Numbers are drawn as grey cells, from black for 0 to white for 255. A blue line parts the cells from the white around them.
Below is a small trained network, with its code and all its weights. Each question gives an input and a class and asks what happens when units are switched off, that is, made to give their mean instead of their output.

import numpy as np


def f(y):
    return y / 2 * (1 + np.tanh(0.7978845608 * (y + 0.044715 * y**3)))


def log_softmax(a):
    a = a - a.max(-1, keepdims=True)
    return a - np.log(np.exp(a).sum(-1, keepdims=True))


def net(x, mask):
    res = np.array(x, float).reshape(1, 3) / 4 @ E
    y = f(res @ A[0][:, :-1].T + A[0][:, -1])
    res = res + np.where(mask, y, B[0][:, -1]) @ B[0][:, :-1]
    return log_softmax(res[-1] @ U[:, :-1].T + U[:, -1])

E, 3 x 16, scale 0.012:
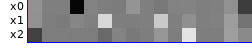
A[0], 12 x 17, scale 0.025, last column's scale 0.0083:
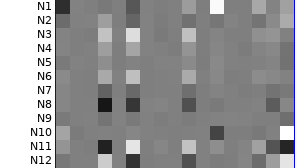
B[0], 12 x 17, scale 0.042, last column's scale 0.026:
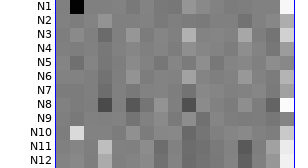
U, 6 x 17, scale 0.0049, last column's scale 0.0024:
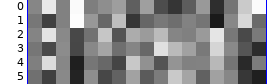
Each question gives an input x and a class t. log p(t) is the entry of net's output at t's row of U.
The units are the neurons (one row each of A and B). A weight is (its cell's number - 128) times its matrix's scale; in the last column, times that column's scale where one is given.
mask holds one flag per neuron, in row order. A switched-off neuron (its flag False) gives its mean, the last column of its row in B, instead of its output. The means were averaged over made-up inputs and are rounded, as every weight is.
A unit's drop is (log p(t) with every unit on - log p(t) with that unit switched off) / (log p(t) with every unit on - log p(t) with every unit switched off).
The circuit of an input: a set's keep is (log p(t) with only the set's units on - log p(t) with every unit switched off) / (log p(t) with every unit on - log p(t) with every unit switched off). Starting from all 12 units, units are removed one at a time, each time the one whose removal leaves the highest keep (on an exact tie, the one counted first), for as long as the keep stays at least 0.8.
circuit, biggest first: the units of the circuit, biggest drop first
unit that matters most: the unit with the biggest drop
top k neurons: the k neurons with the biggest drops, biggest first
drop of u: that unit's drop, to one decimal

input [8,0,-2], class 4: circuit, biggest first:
[N8, N1]
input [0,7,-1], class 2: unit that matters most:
N3
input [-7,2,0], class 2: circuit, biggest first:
[N1, N3]
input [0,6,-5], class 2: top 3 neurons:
[N3, N12, N6]
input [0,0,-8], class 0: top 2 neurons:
[N8, N3]
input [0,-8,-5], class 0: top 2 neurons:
[N12, N3]
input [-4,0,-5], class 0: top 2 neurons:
[N8, N12]
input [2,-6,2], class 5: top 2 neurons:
[N8, N11]
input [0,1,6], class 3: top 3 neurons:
[N11, N12, N8]
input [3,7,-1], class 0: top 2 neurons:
[N11, N1]
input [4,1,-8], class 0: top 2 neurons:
[N11, N3]
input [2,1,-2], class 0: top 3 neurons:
[N1, N8, N3]
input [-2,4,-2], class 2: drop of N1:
0.3
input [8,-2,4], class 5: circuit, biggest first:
[N8]
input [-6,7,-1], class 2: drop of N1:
0.4
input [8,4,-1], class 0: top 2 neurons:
[N11, N1]
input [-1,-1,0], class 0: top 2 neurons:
[N1, N8]
